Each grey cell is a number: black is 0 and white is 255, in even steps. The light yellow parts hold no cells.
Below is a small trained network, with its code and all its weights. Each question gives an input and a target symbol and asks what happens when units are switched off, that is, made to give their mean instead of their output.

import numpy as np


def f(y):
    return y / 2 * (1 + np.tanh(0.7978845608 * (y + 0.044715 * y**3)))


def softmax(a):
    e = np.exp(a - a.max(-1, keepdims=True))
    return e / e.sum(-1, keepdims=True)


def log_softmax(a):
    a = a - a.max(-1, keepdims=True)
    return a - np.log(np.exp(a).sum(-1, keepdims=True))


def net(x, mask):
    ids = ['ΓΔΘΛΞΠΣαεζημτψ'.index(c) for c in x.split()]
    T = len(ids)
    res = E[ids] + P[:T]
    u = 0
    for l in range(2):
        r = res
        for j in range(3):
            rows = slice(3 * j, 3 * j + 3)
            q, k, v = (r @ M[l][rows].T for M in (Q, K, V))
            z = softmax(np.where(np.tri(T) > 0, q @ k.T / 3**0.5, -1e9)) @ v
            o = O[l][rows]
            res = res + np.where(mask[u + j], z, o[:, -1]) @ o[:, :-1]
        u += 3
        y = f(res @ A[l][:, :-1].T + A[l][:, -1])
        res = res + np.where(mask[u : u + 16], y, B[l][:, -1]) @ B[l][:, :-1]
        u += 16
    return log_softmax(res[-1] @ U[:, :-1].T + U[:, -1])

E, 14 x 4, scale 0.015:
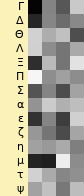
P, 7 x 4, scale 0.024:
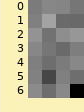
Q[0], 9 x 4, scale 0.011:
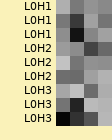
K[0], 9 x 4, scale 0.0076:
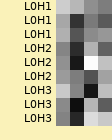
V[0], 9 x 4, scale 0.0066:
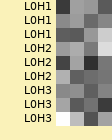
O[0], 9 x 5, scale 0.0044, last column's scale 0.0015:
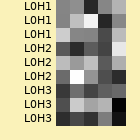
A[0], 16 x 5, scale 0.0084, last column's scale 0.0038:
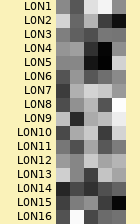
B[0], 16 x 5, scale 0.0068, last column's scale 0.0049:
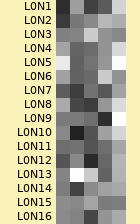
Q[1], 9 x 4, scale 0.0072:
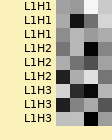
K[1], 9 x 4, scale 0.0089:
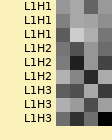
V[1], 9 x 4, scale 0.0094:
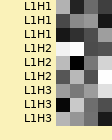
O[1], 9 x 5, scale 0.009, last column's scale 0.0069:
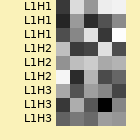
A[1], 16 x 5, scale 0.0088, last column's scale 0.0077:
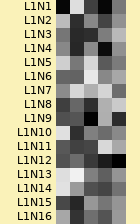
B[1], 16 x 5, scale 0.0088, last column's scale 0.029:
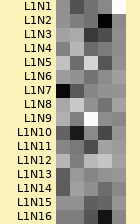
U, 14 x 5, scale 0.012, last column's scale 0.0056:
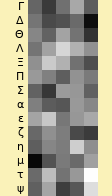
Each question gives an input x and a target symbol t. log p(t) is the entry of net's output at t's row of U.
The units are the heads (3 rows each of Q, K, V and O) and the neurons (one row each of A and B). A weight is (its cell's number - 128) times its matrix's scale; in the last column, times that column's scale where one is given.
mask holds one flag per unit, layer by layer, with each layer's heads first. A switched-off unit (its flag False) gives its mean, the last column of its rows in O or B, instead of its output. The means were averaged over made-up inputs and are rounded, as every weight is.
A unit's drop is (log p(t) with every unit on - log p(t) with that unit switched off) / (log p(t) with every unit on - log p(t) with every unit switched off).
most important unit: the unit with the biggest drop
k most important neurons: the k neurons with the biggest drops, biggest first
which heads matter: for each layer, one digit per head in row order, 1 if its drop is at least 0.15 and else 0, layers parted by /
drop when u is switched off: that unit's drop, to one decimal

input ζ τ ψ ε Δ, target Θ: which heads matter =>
001 / 111
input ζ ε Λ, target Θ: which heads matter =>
001 / 111
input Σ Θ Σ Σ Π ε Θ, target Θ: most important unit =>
L0N5
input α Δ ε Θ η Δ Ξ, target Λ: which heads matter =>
000 / 011
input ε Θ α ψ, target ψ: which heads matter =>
000 / 111
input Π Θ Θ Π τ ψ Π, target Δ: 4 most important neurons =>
(L0N5, L0N4, L1N10, L0N9)
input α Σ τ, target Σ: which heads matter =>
001 / 111
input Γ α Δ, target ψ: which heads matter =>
011 / 110
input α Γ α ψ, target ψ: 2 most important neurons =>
(L0N5, L0N1)
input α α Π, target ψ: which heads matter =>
000 / 110
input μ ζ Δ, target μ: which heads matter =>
000 / 100
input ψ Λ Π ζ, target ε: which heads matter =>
100 / 011
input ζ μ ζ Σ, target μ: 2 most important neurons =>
(L0N10, L1N7)
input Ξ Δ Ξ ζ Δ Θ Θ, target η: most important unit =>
L1H2
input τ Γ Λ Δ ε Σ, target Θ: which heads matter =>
001 / 101
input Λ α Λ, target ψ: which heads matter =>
100 / 110
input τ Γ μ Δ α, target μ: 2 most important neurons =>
(L0N12, L0N1)
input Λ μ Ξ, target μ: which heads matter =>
000 / 000
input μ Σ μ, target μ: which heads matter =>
000 / 100
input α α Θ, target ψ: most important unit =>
L0N5
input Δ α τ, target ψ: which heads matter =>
010 / 110
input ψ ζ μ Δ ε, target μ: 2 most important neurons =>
(L1N7, L0N1)
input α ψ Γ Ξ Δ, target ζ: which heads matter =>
000 / 110
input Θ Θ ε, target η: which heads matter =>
000 / 011
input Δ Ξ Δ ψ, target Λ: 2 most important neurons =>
(L0N13, L0N1)
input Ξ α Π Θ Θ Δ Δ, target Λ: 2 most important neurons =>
(L0N14, L0N5)
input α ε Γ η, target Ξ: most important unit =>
L1N1
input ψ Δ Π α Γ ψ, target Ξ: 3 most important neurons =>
(L1N1, L0N14, L0N5)
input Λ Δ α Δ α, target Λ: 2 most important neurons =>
(L0N14, L0N5)
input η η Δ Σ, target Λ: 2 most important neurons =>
(L0N13, L0N9)
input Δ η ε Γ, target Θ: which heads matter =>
100 / 111
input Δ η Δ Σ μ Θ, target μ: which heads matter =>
000 / 110
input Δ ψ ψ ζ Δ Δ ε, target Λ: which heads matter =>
000 / 010
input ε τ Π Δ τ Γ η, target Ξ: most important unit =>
L1H2
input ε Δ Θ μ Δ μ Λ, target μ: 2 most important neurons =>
(L1N1, L0N9)
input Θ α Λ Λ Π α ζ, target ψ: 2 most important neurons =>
(L0N5, L0N4)
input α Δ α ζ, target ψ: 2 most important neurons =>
(L0N5, L0N1)
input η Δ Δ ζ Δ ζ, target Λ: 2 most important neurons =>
(L1N1, L0N1)
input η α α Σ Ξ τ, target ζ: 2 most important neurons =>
(L0N5, L0N10)
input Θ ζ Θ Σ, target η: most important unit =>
L0H3
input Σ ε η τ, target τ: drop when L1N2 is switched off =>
0.1
